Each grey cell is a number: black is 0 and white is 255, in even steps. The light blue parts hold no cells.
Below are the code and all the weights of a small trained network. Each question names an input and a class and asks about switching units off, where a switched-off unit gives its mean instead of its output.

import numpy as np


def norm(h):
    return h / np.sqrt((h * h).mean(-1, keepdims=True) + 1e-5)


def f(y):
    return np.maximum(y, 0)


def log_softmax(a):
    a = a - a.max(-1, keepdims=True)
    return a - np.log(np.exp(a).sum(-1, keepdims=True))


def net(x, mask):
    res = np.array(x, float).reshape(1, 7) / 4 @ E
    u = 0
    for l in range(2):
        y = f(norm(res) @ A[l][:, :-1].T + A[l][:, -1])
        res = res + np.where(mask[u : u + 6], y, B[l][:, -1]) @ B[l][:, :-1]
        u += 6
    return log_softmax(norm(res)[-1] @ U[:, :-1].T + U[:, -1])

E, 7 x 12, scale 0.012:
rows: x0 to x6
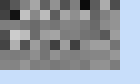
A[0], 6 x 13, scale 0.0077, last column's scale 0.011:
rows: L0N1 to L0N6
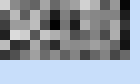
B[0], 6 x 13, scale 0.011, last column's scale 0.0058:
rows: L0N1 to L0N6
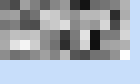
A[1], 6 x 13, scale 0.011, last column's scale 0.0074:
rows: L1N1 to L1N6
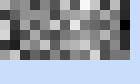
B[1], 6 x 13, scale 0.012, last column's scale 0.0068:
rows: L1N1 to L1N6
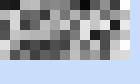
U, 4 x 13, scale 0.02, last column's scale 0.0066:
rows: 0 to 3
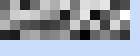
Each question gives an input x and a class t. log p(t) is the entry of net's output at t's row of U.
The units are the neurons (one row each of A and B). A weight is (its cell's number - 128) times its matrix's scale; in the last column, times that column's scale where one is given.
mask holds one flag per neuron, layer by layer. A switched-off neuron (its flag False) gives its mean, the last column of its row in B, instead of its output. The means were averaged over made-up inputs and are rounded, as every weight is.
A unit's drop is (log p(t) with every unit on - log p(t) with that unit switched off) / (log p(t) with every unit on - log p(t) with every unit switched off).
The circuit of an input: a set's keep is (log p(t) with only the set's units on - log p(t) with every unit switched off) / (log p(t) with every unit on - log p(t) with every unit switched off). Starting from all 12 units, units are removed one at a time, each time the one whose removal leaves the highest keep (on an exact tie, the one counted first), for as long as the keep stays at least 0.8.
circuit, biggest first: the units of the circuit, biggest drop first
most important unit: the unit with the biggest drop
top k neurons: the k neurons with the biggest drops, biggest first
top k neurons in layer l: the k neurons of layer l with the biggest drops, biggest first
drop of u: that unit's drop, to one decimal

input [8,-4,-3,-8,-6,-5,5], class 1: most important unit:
L1N4
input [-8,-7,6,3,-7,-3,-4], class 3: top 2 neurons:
L1N1, L1N5
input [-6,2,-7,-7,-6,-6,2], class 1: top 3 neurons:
L1N4, L0N5, L0N3
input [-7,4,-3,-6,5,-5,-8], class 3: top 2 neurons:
L1N1, L0N4
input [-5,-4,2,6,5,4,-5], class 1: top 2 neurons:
L0N4, L1N3
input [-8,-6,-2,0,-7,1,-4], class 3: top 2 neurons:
L1N1, L0N1
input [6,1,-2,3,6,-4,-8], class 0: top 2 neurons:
L1N1, L0N3
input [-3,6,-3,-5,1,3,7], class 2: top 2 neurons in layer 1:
L1N5, L1N2
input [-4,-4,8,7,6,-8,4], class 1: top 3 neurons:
L0N4, L1N3, L0N6
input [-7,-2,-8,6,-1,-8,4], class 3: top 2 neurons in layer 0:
L0N5, L0N1
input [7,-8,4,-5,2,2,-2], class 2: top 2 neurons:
L1N6, L1N1
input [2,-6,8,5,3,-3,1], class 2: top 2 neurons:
L1N6, L0N5
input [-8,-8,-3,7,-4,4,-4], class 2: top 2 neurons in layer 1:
L1N6, L1N4
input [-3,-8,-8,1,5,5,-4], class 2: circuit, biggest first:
L1N6
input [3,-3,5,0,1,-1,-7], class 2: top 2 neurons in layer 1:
L1N1, L1N3
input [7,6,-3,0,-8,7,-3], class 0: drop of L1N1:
0.1
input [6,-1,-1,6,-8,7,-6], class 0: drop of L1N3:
0.8
